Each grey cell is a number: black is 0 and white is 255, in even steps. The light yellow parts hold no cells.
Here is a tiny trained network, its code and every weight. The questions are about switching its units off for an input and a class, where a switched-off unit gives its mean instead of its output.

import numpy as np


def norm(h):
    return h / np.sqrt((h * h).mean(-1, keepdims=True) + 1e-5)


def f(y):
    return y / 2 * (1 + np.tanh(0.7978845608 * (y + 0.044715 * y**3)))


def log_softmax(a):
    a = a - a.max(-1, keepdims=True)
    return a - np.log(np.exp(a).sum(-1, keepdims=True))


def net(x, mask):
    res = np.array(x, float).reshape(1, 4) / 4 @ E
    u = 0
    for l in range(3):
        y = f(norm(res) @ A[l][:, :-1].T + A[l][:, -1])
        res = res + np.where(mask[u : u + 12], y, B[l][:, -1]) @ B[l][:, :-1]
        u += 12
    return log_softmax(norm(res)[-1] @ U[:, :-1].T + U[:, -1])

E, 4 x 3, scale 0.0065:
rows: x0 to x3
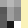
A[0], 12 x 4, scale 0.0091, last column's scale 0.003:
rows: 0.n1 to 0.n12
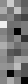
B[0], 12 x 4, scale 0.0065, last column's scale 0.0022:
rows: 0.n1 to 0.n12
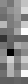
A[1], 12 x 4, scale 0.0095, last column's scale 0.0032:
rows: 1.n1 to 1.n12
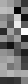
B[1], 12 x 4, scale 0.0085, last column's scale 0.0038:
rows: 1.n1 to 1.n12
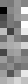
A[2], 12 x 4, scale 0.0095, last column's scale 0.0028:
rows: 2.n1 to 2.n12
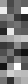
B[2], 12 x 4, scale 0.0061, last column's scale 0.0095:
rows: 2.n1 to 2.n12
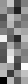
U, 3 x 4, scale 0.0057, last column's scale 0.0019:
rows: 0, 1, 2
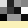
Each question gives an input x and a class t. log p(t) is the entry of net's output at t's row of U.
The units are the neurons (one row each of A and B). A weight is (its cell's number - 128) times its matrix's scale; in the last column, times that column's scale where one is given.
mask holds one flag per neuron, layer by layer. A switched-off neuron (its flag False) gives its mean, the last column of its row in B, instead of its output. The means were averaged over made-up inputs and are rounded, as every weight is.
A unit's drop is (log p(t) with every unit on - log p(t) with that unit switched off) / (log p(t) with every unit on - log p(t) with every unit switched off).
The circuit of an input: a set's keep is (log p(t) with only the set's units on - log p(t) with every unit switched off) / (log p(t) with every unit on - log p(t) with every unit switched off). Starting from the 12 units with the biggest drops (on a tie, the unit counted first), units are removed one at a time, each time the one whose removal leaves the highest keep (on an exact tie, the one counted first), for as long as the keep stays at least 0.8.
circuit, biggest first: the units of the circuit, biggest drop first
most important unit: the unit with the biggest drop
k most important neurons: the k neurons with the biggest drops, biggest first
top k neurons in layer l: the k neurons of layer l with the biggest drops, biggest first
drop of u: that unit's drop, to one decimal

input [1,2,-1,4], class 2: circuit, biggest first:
(1.n4; 2.n12)
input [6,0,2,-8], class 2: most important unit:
1.n2
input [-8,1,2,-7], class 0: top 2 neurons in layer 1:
(1.n12; 1.n7)
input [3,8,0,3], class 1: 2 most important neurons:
(1.n12; 1.n7)
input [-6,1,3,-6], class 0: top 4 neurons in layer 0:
(0.n5; 0.n9; 0.n8; 0.n11)
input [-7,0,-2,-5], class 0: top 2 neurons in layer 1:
(1.n12; 1.n7)
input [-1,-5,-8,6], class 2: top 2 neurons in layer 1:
(1.n4; 1.n5)
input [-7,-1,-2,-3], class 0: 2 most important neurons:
(1.n12; 1.n7)
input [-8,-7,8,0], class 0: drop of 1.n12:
0.2
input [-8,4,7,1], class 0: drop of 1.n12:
0.2
